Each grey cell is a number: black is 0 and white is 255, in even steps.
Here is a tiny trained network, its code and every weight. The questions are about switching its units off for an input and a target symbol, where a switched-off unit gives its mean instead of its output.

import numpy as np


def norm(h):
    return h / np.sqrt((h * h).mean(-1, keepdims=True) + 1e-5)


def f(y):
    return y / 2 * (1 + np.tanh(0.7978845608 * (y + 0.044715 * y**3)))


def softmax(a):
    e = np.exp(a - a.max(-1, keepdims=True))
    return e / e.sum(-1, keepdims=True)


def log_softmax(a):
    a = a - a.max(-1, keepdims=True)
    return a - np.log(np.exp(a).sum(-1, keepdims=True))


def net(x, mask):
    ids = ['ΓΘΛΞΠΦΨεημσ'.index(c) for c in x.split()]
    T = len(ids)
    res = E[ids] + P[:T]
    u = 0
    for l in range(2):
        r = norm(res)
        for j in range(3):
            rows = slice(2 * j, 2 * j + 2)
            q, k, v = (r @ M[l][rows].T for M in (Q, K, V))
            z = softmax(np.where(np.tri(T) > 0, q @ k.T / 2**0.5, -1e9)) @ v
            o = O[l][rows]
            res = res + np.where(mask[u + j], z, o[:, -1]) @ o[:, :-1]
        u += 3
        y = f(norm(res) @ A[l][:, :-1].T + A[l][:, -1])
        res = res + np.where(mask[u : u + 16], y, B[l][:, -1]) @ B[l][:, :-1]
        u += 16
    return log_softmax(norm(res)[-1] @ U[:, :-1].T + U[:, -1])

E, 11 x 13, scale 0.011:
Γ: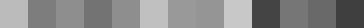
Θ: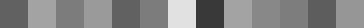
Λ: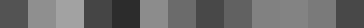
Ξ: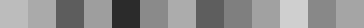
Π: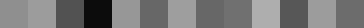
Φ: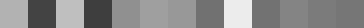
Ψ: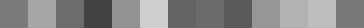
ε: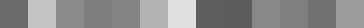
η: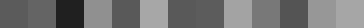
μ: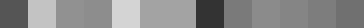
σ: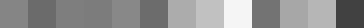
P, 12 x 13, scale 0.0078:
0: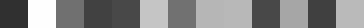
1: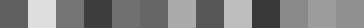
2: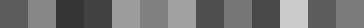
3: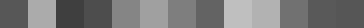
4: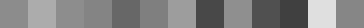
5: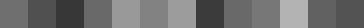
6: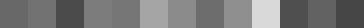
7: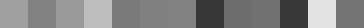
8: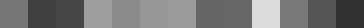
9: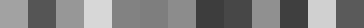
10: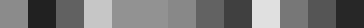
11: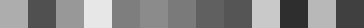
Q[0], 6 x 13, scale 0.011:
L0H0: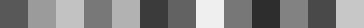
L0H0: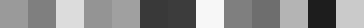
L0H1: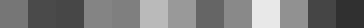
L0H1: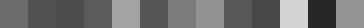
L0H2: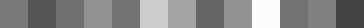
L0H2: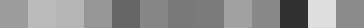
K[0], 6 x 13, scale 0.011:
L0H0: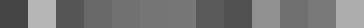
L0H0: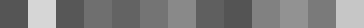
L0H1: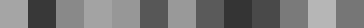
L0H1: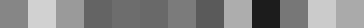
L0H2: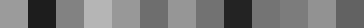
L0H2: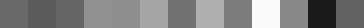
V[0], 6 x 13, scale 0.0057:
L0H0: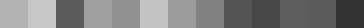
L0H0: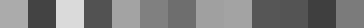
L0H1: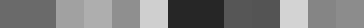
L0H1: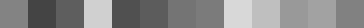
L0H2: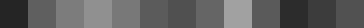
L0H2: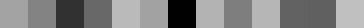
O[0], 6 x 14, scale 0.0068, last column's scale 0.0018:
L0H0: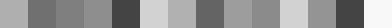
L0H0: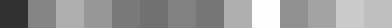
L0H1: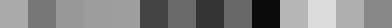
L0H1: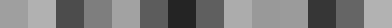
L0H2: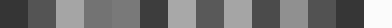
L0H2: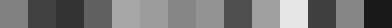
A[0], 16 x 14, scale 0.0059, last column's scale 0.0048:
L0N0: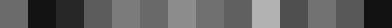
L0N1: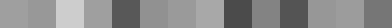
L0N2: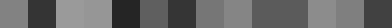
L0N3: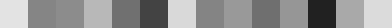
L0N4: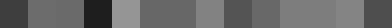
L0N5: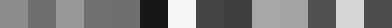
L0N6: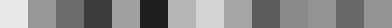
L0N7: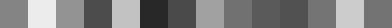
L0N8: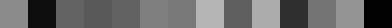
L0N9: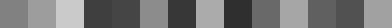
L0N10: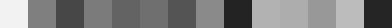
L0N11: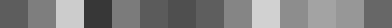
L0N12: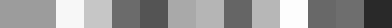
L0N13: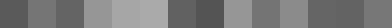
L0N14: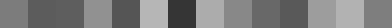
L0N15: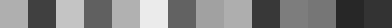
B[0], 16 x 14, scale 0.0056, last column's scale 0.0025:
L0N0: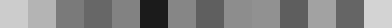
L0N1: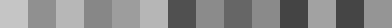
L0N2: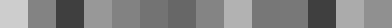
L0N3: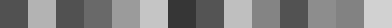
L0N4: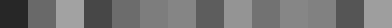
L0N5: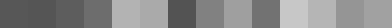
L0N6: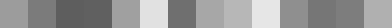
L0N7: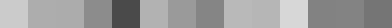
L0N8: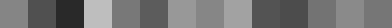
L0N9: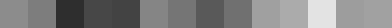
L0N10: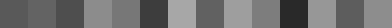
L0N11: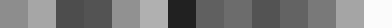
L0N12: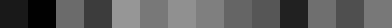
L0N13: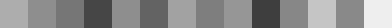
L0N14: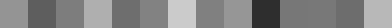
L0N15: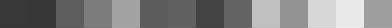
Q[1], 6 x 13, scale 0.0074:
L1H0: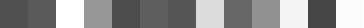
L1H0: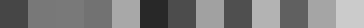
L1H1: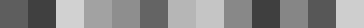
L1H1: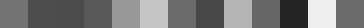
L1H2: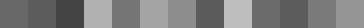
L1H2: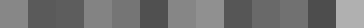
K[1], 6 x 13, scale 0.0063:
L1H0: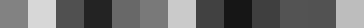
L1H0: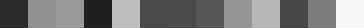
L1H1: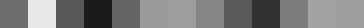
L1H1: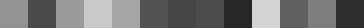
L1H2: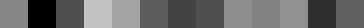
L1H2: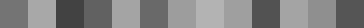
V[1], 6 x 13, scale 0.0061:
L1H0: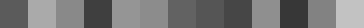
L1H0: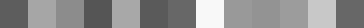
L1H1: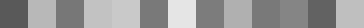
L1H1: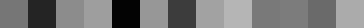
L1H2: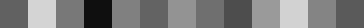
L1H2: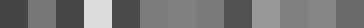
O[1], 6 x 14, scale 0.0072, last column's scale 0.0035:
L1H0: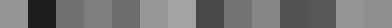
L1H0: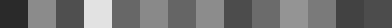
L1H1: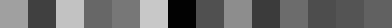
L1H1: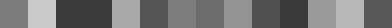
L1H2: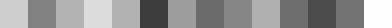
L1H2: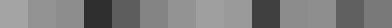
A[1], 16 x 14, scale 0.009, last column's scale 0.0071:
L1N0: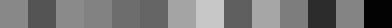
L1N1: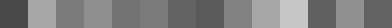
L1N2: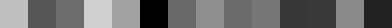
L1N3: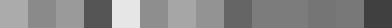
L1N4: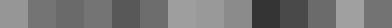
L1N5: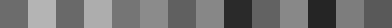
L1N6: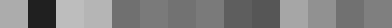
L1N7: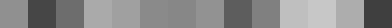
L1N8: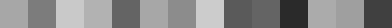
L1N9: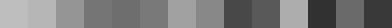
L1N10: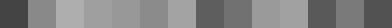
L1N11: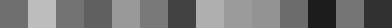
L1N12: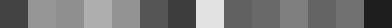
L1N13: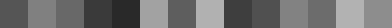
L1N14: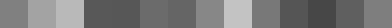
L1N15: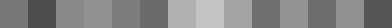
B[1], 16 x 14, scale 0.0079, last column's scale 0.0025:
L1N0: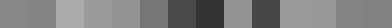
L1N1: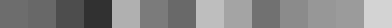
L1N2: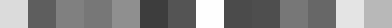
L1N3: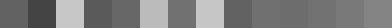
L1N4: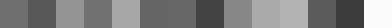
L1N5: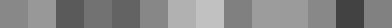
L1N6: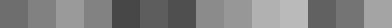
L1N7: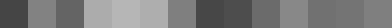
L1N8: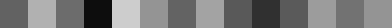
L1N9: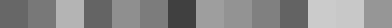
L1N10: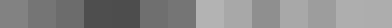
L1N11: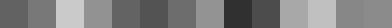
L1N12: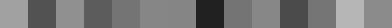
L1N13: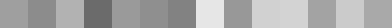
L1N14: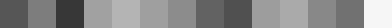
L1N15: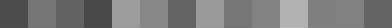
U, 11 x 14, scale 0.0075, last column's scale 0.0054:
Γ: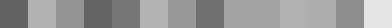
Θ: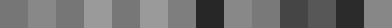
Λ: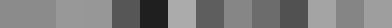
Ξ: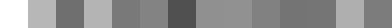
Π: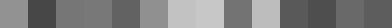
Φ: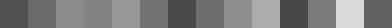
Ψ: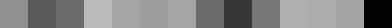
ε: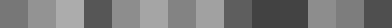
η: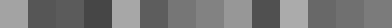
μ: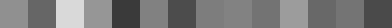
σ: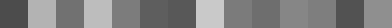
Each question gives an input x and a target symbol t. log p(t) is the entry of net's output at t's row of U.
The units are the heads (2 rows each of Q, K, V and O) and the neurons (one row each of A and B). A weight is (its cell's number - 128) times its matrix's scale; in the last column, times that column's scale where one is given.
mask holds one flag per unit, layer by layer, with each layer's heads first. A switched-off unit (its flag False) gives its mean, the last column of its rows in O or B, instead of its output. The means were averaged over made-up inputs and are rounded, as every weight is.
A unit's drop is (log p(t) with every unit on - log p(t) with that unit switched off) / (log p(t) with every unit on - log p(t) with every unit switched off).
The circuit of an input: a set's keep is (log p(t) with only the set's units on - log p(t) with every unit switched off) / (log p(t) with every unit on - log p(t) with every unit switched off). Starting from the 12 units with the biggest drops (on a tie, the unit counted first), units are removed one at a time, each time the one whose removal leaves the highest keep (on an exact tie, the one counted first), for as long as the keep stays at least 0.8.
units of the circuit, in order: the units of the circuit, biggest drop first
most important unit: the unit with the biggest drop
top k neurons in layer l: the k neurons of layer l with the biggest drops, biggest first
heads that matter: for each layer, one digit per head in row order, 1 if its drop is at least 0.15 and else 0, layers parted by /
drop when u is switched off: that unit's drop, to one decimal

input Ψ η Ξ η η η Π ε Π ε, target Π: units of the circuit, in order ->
(L0H1)
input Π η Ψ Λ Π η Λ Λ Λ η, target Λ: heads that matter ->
001 / 011
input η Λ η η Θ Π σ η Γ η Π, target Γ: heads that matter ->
100 / 100
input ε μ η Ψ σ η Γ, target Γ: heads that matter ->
100 / 000
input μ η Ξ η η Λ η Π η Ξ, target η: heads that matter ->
001 / 000
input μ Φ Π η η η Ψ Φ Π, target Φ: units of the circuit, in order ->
(L0H0 L0N11)
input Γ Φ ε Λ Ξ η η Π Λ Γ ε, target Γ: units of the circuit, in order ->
(L0H0 L1H0)
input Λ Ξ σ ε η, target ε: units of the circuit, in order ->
(L0H1 L1N8)
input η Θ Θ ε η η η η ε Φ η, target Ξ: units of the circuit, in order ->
(L1N2 L0N2)
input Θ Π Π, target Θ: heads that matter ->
011 / 101
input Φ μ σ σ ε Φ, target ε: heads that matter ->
011 / 000
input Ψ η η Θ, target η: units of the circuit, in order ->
(L0H2 L1N1)
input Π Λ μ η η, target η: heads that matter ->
000 / 000
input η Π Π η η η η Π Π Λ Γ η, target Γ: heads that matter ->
100 / 101
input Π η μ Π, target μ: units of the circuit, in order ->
(L1H1 L0H1)
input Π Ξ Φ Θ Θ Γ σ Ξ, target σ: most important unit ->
L1H0
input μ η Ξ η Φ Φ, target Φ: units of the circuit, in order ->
(L1H2 L0H0)
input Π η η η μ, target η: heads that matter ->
011 / 000
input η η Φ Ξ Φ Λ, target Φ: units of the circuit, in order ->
(L0H0 L0N11)
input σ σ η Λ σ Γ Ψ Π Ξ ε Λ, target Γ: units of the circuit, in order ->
(L0H0)
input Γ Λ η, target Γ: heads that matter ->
010 / 001
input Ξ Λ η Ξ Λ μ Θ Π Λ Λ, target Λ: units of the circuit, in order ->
(L1H1 L0H2)
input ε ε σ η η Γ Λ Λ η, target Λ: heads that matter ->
011 / 010
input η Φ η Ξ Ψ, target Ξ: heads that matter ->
011 / 000
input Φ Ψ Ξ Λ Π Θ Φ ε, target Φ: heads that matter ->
100 / 000
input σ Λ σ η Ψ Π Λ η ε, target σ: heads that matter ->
000 / 100
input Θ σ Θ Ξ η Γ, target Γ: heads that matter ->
100 / 000
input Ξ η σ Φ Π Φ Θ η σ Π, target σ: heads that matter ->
010 / 100
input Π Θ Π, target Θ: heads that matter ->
011 / 100
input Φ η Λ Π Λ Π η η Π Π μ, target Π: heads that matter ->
010 / 100
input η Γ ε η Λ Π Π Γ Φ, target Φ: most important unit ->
L0N11
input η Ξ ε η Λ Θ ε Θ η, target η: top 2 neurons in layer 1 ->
(L1N2 L1N4)
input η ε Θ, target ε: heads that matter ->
011 / 000
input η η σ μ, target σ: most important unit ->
L1H0
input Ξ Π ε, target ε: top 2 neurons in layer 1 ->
(L1N8 L1N9)
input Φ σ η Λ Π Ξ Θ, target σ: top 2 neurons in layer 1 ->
(L1N5 L1N1)
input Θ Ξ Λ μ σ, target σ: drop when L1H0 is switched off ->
0.6
